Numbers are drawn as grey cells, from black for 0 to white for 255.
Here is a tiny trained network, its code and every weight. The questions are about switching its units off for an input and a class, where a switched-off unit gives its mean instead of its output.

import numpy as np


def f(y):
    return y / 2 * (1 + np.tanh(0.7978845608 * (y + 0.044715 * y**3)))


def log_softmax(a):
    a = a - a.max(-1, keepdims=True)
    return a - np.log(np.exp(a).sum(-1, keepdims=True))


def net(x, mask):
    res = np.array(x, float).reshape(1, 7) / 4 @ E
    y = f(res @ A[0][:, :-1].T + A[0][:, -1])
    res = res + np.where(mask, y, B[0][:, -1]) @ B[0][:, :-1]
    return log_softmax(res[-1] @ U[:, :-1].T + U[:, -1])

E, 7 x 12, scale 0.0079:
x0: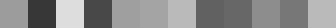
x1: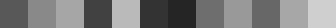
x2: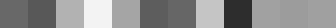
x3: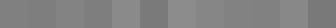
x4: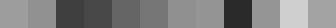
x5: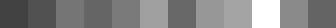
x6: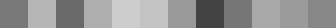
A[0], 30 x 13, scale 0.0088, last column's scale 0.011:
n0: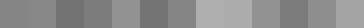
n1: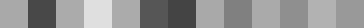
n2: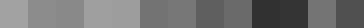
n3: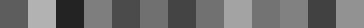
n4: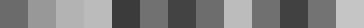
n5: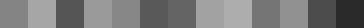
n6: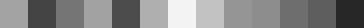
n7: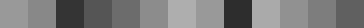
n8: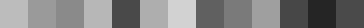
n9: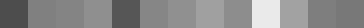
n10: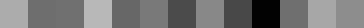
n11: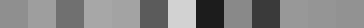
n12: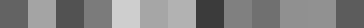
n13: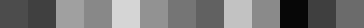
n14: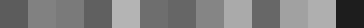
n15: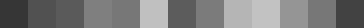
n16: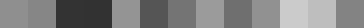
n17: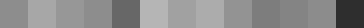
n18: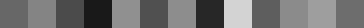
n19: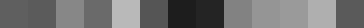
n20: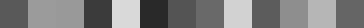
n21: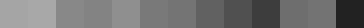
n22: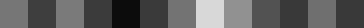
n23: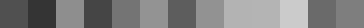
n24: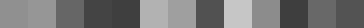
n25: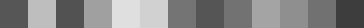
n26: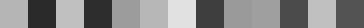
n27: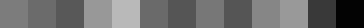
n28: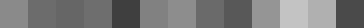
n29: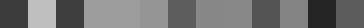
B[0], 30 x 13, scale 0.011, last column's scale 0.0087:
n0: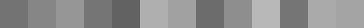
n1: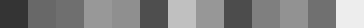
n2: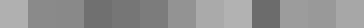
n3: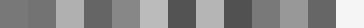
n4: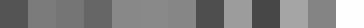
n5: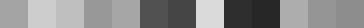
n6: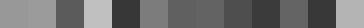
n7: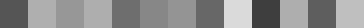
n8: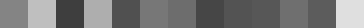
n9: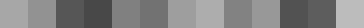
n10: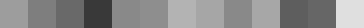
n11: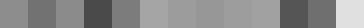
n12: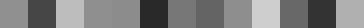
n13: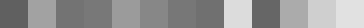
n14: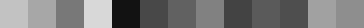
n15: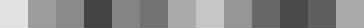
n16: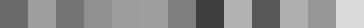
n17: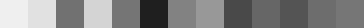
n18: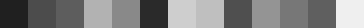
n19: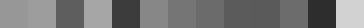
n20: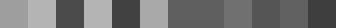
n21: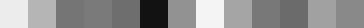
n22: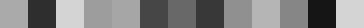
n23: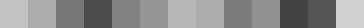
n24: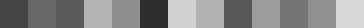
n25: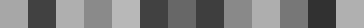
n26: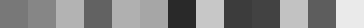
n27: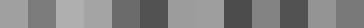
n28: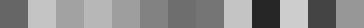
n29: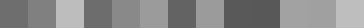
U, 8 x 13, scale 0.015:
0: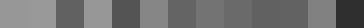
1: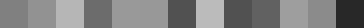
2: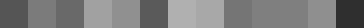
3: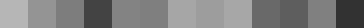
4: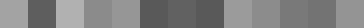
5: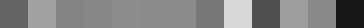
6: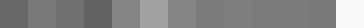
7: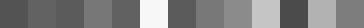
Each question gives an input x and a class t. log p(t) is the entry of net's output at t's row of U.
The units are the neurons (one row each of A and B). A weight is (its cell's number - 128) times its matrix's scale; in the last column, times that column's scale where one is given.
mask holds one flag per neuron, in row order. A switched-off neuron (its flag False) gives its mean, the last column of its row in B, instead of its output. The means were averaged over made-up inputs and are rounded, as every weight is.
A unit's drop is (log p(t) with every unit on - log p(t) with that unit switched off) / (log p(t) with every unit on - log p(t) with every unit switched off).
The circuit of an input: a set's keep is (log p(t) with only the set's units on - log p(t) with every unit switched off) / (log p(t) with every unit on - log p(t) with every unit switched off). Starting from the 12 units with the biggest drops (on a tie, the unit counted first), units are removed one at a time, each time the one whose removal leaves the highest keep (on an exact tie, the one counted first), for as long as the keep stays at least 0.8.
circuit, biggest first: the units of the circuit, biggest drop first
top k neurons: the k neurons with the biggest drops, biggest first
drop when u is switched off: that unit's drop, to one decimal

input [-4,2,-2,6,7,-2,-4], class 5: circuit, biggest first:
[n16]
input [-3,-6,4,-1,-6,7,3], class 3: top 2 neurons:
[n15; n9]
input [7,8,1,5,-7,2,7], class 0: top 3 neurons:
[n20; n19; n14]
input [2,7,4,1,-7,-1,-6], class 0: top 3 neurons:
[n20; n19; n14]
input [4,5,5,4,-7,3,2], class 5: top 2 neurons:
[n13; n18]
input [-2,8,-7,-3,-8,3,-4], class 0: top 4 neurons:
[n20; n19; n14; n1]
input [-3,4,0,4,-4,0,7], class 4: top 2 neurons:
[n25; n12]
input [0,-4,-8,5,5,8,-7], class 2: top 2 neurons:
[n24; n18]
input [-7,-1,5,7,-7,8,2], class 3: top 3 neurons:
[n15; n9; n26]
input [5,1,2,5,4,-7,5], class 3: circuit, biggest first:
[n11; n21]
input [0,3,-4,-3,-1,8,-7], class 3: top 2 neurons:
[n23; n15]
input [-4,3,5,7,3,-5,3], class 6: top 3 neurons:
[n18; n24; n10]
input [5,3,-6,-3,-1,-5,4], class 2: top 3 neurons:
[n18; n3; n24]
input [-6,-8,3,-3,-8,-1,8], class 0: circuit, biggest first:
[n8]
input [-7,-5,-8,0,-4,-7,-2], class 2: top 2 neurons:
[n24; n26]
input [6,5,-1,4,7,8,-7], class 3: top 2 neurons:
[n23; n9]
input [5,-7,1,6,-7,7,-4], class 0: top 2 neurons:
[n6; n8]
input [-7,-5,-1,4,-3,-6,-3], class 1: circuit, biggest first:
[n3; n29]
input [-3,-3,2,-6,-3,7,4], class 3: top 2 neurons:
[n15; n9]
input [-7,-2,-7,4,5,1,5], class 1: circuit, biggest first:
[n3]
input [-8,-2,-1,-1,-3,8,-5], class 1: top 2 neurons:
[n3; n5]
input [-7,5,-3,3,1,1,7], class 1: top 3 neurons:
[n3; n29; n22]
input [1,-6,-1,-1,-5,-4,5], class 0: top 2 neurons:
[n8; n6]
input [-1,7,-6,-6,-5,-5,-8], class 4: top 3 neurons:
[n22; n8; n1]
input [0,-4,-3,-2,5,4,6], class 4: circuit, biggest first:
[n25; n12]
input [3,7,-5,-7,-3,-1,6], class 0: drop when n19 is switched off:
0.3
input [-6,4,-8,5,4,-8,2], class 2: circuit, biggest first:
[n18]
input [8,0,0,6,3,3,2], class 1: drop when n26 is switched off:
0.6
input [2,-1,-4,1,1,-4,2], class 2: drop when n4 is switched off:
0.2
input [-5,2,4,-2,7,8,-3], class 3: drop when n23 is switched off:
0.3
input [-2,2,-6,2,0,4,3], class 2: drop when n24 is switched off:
0.3
